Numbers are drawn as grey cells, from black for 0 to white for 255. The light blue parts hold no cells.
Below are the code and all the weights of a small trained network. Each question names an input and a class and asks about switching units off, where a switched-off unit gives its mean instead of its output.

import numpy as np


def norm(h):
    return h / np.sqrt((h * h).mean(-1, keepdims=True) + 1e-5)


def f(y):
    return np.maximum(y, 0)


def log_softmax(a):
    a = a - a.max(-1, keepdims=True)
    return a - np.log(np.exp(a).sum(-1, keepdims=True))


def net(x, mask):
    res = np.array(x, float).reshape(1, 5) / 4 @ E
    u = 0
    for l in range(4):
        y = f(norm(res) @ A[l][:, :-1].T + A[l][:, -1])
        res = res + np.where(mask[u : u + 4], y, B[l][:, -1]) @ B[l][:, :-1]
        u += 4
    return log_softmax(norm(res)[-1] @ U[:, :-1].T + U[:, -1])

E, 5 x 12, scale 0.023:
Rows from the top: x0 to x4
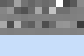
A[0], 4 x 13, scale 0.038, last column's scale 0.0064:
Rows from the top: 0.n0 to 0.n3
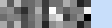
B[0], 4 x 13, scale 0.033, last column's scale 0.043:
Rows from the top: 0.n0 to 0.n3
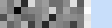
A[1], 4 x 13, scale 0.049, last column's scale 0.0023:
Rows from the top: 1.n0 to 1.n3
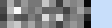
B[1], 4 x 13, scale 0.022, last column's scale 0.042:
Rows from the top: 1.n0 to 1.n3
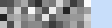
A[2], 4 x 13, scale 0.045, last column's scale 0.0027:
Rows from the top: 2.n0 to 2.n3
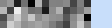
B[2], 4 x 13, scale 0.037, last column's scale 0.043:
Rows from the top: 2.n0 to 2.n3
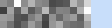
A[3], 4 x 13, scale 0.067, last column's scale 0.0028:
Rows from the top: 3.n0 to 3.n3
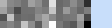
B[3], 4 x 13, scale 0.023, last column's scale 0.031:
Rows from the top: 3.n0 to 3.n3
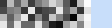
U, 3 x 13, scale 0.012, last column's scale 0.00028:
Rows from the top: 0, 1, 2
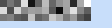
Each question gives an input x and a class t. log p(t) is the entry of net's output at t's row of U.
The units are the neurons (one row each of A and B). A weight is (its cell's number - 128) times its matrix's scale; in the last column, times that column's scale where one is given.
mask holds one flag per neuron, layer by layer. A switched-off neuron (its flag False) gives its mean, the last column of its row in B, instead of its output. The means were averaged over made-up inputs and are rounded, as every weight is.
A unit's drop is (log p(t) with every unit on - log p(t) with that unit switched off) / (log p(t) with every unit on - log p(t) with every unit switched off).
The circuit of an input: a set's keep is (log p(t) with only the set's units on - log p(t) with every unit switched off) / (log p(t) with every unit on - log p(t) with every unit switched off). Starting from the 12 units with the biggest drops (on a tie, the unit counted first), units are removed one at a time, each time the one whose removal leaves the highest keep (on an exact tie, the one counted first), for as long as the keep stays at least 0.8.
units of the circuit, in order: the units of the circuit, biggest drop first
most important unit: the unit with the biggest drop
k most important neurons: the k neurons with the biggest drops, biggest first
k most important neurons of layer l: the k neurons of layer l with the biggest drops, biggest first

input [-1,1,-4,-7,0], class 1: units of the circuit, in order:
0.n2, 3.n3
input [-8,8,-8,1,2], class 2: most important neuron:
2.n1
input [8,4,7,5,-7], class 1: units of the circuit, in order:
0.n3, 2.n0
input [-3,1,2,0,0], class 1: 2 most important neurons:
0.n2, 0.n0
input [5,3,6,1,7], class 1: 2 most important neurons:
0.n3, 2.n0
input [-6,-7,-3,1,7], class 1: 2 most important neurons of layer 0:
0.n3, 0.n1
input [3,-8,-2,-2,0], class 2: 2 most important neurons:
0.n1, 0.n3
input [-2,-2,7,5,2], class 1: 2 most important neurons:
0.n1, 0.n0
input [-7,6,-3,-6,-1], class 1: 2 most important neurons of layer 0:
0.n0, 0.n2
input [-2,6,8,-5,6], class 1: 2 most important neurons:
3.n3, 0.n0
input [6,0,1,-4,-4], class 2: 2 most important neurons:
0.n1, 1.n1
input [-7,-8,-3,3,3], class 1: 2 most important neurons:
0.n1, 1.n3
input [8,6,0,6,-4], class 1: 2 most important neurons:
0.n3, 2.n0
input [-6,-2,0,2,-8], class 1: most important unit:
0.n1
